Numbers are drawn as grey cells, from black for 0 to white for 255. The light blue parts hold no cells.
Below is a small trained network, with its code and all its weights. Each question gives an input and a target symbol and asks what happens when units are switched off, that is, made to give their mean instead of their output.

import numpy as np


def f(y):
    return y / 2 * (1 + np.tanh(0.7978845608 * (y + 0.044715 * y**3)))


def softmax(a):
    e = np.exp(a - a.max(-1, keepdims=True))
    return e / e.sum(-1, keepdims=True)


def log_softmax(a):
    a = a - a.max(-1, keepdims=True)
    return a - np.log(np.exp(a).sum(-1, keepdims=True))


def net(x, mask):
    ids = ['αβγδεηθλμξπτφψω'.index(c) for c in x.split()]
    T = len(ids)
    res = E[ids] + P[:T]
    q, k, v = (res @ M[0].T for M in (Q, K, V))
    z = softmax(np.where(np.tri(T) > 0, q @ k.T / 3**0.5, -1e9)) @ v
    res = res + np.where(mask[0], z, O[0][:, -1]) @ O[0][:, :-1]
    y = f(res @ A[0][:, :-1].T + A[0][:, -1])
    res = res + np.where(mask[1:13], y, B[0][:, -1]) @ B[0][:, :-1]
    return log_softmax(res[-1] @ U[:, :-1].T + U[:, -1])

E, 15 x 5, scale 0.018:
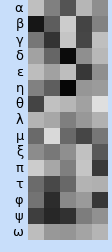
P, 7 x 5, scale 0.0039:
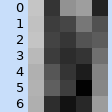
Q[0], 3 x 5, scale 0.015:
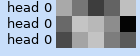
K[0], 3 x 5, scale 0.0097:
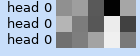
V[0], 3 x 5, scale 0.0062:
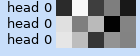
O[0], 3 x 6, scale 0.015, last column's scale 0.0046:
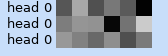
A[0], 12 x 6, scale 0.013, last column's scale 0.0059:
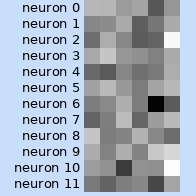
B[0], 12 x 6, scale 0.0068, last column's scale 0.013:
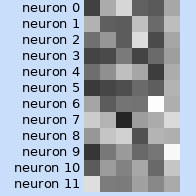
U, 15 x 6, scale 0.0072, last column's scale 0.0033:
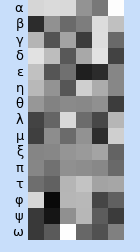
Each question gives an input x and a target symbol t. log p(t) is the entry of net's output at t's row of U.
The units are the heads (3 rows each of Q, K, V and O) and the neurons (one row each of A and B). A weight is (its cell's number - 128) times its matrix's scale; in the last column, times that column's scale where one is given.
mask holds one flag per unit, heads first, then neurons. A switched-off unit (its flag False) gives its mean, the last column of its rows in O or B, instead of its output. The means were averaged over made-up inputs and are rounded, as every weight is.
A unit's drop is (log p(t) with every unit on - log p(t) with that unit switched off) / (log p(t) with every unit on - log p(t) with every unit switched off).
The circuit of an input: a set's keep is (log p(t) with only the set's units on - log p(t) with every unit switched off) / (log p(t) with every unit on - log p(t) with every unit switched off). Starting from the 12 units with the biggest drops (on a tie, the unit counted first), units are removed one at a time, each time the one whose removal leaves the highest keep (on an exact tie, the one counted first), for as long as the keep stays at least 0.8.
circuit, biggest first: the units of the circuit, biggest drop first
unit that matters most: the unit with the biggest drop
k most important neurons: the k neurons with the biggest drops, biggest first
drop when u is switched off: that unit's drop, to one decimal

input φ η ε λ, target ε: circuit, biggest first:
[head 0; neuron 5]
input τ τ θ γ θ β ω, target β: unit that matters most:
neuron 9
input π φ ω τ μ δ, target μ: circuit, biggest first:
[head 0; neuron 10]
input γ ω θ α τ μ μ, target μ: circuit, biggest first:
[neuron 2; head 0]
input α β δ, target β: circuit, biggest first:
[head 0; neuron 11]
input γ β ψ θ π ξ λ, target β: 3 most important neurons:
[neuron 9; neuron 5; neuron 11]
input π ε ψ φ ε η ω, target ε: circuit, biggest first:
[head 0; neuron 5]
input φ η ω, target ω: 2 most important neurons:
[neuron 7; neuron 0]
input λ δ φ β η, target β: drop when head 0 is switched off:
1.0
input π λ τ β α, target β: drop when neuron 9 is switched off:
0.1
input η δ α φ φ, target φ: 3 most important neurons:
[neuron 11; neuron 7; neuron 9]
